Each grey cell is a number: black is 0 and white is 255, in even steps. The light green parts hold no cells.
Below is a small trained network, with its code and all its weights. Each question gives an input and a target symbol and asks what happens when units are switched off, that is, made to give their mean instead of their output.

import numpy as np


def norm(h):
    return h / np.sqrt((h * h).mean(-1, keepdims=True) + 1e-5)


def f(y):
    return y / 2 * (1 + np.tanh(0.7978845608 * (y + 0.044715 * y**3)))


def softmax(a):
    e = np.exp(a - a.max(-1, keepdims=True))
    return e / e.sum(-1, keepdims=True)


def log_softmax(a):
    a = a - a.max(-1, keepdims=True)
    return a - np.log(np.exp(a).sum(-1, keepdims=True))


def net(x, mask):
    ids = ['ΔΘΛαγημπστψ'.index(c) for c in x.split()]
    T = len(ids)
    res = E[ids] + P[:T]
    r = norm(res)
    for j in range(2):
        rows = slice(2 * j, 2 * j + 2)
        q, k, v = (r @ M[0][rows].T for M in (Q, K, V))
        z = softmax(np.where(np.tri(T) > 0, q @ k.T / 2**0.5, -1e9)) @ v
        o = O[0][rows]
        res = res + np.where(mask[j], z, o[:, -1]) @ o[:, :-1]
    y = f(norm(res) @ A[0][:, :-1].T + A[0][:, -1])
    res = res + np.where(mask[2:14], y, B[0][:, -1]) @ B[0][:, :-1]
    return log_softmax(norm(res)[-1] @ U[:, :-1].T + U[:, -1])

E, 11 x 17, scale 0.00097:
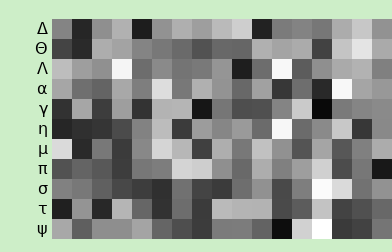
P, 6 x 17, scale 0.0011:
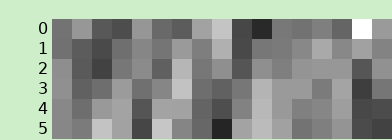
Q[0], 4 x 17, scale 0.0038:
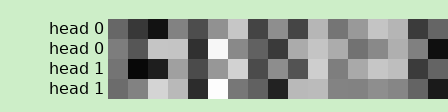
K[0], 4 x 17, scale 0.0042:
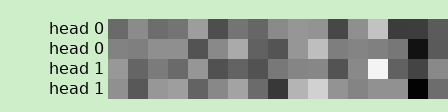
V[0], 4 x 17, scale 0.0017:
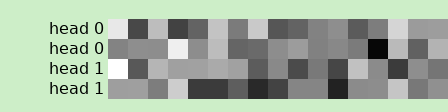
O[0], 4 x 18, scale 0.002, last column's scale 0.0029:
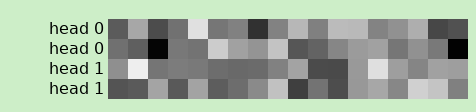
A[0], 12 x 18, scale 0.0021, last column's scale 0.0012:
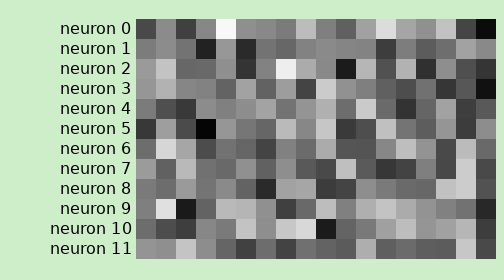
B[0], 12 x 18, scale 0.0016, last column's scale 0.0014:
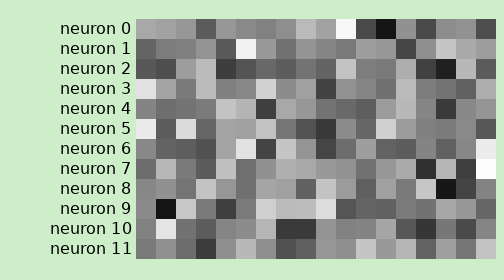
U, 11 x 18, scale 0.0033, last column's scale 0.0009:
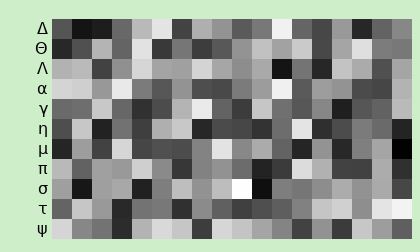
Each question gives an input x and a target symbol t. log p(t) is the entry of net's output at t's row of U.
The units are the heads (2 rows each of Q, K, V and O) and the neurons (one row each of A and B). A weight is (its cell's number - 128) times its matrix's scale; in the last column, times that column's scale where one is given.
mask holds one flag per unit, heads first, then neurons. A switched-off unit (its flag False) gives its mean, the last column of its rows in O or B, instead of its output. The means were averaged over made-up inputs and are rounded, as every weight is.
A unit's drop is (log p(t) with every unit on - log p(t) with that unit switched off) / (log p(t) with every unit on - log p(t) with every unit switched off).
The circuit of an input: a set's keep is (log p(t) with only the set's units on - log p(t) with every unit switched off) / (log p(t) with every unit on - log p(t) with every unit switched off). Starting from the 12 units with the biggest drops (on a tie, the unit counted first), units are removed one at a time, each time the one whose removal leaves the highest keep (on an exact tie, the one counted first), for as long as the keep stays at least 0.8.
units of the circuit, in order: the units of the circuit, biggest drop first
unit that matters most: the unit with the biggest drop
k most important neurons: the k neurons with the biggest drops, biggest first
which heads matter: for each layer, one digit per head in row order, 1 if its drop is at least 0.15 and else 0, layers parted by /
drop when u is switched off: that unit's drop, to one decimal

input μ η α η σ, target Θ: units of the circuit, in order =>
head 1; head 0
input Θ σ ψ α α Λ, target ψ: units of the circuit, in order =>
head 0; neuron 0; head 1
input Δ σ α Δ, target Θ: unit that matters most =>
head 1
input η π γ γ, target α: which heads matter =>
01
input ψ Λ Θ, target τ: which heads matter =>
01
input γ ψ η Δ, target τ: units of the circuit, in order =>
head 1; neuron 9
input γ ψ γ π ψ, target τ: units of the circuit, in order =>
head 1; neuron 6
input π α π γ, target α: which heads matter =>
11
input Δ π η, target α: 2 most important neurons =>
neuron 3; neuron 6
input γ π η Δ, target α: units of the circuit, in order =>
head 1; neuron 3; neuron 9
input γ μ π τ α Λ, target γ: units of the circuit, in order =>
head 0; head 1
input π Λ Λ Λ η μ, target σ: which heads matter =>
10
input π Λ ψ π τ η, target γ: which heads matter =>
11
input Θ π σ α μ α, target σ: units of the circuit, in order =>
head 0; neuron 9; head 1
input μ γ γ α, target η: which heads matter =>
10
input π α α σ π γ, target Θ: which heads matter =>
01
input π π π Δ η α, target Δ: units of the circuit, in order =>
head 0; head 1
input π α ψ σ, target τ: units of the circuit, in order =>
head 1; neuron 6
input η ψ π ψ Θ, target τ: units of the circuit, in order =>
head 1
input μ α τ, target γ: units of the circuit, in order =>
head 0
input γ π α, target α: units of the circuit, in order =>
head 1; head 0
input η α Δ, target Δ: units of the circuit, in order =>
head 1; head 0
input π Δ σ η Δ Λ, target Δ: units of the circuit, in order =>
head 0; head 1
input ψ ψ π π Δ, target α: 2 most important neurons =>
neuron 3; neuron 9
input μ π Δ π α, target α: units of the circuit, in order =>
head 1; neuron 3; head 0
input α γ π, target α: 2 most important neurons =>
neuron 3; neuron 9
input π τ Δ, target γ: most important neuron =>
neuron 7
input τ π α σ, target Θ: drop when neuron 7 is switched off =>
0.1
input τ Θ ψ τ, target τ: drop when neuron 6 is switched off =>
0.1
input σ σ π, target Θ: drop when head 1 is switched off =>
0.4
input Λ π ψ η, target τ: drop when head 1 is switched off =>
0.8
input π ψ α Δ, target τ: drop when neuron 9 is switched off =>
0.1
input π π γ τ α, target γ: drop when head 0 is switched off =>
0.7
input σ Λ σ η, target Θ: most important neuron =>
neuron 6
